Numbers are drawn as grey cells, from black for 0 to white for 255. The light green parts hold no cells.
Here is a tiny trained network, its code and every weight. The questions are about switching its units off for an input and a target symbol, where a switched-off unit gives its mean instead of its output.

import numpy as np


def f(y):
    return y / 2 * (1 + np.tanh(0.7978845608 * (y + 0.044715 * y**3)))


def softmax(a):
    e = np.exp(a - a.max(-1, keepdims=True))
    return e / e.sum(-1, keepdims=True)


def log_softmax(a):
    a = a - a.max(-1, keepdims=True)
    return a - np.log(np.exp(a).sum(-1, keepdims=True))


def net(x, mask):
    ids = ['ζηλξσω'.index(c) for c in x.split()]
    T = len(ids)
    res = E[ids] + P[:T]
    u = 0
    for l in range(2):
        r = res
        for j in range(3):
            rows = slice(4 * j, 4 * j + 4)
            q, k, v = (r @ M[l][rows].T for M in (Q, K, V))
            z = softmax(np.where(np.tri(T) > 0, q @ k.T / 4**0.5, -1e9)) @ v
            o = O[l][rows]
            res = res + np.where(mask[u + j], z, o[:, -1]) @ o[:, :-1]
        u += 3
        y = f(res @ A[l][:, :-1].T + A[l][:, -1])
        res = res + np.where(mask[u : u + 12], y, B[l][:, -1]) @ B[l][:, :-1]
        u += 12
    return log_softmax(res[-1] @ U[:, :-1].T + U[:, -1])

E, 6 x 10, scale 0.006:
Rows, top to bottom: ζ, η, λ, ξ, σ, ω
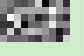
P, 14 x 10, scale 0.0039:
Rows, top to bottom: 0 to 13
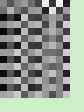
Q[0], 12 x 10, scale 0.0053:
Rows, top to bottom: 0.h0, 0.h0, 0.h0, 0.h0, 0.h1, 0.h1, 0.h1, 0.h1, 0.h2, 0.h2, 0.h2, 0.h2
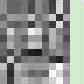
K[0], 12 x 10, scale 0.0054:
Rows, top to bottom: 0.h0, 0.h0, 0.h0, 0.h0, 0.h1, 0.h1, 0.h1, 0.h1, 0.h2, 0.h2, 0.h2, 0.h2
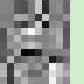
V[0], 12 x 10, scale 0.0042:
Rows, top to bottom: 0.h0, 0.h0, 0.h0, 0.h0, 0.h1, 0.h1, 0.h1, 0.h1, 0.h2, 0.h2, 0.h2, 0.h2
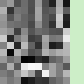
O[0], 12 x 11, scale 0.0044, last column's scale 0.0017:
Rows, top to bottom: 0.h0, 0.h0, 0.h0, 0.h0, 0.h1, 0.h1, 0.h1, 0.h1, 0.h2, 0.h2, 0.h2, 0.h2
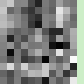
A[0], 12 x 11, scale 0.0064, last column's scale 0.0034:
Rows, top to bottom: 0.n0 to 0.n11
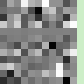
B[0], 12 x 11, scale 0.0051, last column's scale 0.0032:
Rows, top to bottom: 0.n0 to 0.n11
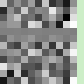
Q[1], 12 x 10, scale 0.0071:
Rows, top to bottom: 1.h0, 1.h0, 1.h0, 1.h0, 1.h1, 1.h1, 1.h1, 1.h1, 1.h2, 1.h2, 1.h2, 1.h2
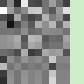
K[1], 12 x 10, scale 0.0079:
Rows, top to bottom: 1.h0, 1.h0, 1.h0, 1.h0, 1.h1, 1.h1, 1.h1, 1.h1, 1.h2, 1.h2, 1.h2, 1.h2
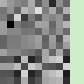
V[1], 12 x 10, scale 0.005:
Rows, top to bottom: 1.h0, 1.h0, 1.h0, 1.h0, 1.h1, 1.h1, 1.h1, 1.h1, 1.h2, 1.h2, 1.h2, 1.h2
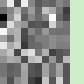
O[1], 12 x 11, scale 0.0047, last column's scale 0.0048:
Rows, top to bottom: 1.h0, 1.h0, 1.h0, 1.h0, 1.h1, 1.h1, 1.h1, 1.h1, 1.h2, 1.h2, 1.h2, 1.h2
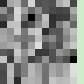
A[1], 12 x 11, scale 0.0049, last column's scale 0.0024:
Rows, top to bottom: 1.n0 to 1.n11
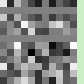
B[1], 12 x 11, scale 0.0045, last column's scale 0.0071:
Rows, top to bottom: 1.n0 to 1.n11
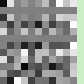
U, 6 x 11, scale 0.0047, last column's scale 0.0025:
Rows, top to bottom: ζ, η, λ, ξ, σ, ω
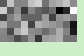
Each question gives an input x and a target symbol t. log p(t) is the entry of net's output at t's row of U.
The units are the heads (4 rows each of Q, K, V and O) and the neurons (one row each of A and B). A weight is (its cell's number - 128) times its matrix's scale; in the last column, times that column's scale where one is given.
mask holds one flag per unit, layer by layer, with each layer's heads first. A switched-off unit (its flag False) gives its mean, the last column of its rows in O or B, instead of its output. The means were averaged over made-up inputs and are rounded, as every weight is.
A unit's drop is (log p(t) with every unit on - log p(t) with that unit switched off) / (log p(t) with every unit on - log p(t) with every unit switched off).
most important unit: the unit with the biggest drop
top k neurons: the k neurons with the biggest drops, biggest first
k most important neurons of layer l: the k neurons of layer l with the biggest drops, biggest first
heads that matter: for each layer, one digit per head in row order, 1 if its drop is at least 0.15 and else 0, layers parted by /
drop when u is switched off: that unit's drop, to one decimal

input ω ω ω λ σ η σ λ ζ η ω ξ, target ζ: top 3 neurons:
0.n3, 0.n6, 0.n7
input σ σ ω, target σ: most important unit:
1.h1
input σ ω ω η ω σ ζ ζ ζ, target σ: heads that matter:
001 / 110
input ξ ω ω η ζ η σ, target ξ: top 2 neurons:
0.n10, 1.n7
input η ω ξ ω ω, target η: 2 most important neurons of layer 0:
0.n10, 0.n0
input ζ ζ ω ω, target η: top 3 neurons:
0.n11, 0.n9, 0.n10
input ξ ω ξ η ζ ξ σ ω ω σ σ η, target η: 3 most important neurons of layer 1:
1.n0, 1.n7, 1.n2
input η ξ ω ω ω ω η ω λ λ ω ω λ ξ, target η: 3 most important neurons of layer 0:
0.n10, 0.n1, 0.n2
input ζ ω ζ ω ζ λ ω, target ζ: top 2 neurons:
0.n9, 1.n6
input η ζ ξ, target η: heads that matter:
011 / 110
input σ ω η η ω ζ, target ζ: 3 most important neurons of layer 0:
0.n0, 0.n6, 0.n3
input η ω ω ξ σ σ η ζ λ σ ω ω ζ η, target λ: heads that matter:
001 / 001
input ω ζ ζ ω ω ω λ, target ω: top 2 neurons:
0.n6, 0.n11
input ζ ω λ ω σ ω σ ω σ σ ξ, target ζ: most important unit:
0.h0
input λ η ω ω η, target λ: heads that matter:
010 / 100
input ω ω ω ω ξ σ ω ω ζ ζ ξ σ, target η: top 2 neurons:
0.n1, 0.n0
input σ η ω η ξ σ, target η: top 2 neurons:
0.n0, 0.n10
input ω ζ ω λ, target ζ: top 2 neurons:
0.n6, 0.n3
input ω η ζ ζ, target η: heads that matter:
110 / 001
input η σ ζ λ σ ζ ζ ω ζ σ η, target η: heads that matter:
011 / 100
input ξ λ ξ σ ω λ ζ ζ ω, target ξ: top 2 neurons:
0.n10, 1.n7
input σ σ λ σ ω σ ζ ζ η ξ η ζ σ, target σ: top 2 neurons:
0.n0, 1.n11
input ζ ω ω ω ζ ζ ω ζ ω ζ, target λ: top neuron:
1.n0
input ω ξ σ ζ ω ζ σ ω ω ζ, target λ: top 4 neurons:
0.n1, 0.n11, 0.n9, 1.n0
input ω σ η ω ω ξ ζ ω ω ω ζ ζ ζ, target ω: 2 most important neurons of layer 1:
1.n10, 1.n3
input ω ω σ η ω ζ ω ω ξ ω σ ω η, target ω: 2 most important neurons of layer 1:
1.n10, 1.n3
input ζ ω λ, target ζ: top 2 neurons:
0.n9, 1.n6
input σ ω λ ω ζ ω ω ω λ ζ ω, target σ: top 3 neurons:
0.n0, 1.n11, 1.n8
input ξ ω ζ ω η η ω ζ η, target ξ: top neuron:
0.n10
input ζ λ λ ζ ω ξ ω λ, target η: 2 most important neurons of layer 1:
1.n6, 1.n0
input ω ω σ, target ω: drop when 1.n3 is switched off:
0.1
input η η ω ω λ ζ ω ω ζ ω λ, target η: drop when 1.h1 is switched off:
0.2
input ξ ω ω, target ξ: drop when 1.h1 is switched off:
0.2
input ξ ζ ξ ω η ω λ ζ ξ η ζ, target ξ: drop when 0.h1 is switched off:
0.2
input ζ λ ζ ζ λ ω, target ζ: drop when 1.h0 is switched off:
0.1
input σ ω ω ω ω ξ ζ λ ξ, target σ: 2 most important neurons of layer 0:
0.n0, 0.n11
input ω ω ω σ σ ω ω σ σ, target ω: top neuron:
0.n11
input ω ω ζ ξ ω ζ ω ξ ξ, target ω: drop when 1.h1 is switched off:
0.3
